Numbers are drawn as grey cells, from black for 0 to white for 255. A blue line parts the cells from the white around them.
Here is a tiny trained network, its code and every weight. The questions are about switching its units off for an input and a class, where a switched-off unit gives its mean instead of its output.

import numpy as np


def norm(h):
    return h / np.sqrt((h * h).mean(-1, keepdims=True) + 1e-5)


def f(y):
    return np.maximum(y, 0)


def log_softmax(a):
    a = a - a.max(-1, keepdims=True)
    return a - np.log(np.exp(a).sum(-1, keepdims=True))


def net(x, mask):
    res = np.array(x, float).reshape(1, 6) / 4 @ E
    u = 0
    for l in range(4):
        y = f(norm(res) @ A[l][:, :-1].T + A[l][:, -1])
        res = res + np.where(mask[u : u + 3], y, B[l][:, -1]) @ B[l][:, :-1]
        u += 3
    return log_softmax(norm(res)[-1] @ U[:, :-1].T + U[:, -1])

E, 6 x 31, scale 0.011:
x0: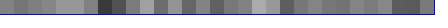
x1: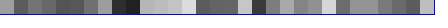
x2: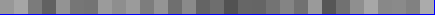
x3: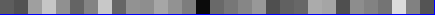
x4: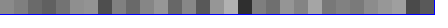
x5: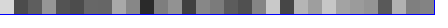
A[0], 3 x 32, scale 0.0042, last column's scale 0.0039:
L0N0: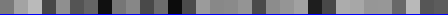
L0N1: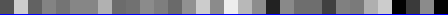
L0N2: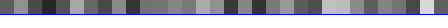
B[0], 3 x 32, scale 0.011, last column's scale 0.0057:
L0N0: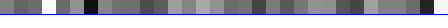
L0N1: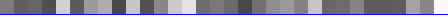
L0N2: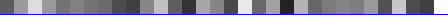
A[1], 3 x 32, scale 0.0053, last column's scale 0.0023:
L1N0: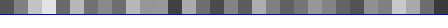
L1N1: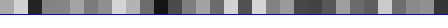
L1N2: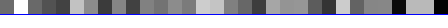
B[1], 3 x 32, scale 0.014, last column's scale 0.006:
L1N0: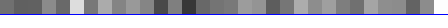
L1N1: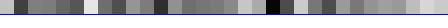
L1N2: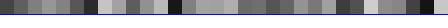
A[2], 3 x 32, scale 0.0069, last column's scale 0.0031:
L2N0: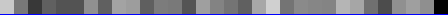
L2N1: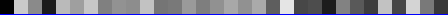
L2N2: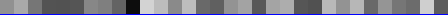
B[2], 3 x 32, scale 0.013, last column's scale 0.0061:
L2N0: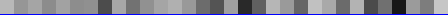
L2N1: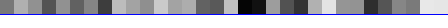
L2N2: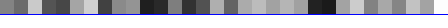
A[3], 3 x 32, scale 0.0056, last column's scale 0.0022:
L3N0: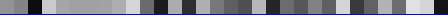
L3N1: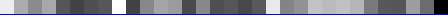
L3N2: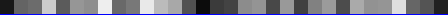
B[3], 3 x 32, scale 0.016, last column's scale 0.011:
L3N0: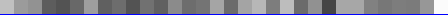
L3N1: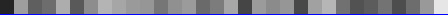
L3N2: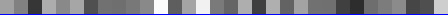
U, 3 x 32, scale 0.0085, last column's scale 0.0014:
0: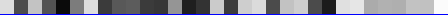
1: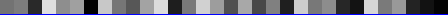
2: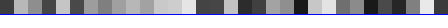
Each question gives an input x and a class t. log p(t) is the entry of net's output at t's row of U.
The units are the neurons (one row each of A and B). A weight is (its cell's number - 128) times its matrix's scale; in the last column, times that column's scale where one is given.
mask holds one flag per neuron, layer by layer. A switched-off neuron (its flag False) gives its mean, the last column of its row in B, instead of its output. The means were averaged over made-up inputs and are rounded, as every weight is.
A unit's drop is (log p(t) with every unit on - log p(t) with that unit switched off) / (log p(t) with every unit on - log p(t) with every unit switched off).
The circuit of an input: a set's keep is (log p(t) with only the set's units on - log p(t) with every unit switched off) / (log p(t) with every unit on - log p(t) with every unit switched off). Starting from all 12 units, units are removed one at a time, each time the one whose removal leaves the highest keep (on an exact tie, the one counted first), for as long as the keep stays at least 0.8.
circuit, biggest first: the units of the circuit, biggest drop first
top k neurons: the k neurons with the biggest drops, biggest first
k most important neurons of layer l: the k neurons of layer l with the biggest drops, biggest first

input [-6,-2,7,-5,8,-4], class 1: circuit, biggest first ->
[L1N2]
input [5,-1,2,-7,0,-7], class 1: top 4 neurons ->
[L1N2, L0N0, L0N2, L3N1]
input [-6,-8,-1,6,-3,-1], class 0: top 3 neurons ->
[L0N2, L3N0, L1N1]
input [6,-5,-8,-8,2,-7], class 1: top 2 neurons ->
[L1N2, L0N0]
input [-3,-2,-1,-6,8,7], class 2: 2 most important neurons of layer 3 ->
[L3N1, L3N2]
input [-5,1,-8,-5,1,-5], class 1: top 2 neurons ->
[L0N2, L0N0]
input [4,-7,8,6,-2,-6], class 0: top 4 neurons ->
[L0N2, L3N0, L1N0, L1N1]
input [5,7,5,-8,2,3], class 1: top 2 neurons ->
[L1N2, L3N0]
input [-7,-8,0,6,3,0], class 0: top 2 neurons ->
[L0N2, L1N1]
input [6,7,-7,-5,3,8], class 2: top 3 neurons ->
[L3N1, L2N0, L3N0]
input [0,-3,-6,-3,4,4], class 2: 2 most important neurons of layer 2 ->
[L2N0, L2N2]
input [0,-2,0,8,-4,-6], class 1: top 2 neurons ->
[L1N0, L3N2]
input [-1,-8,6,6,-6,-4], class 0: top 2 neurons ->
[L0N2, L3N0]
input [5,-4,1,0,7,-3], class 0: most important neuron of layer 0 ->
[L0N2]
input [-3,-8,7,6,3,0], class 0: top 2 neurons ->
[L0N2, L1N1]
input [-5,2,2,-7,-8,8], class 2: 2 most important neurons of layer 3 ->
[L3N1, L3N2]
